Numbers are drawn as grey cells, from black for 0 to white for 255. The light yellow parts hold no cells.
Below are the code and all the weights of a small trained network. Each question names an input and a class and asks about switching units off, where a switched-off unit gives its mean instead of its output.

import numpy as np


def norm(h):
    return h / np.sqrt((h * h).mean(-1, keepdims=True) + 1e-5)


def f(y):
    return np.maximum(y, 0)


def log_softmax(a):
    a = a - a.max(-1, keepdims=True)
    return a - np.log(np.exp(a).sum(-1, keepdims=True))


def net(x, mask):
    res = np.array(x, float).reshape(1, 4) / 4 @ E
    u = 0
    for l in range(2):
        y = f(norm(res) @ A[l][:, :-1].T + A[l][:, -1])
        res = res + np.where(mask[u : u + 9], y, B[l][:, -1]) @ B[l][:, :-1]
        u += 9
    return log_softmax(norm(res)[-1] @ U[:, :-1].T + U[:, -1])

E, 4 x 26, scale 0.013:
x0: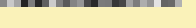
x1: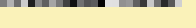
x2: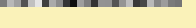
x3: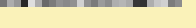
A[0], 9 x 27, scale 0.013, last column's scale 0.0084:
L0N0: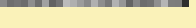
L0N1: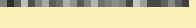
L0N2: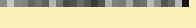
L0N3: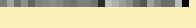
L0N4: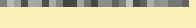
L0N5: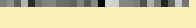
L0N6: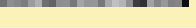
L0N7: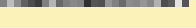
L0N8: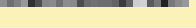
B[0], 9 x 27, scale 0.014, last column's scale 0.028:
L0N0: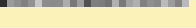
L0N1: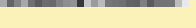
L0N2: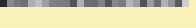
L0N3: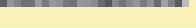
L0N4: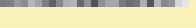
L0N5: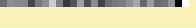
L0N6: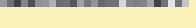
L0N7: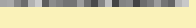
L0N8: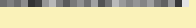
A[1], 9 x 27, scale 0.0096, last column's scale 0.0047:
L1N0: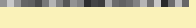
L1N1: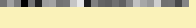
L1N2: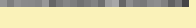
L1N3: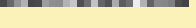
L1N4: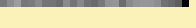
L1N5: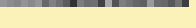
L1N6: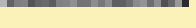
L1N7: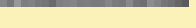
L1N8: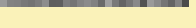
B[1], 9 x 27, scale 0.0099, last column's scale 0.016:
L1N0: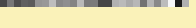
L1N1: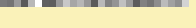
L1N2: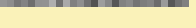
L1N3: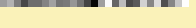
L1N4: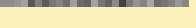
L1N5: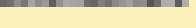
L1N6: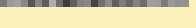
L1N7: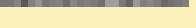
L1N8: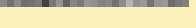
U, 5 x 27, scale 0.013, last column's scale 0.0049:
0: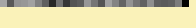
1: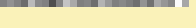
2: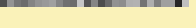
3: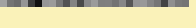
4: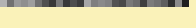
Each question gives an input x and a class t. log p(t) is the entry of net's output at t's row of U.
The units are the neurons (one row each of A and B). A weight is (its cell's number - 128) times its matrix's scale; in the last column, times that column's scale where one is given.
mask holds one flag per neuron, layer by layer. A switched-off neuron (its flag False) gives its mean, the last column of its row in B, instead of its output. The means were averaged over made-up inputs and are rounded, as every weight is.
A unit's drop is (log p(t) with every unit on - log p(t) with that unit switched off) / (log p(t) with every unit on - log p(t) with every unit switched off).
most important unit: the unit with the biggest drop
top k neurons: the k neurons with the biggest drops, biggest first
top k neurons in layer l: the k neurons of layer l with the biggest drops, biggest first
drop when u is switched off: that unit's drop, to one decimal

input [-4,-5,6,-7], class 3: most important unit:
L0N7
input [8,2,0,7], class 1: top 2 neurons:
[L0N4 L0N5]
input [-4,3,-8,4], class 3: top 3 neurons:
[L0N1 L0N2 L1N3]
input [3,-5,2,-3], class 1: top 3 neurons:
[L0N5 L0N7 L1N1]
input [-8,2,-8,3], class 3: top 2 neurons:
[L0N1 L0N4]
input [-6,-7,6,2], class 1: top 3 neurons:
[L0N5 L0N8 L0N2]
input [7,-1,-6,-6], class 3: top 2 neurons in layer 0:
[L0N1 L0N2]
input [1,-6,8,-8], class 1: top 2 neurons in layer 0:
[L0N7 L0N5]
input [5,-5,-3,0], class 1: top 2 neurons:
[L0N5 L1N1]
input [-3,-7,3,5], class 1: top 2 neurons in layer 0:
[L0N5 L0N8]
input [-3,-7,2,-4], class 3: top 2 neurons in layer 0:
[L0N4 L0N2]
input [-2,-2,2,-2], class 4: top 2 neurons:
[L0N8 L0N5]
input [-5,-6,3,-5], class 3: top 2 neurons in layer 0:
[L0N4 L0N7]
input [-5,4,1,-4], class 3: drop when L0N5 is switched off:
-0.1
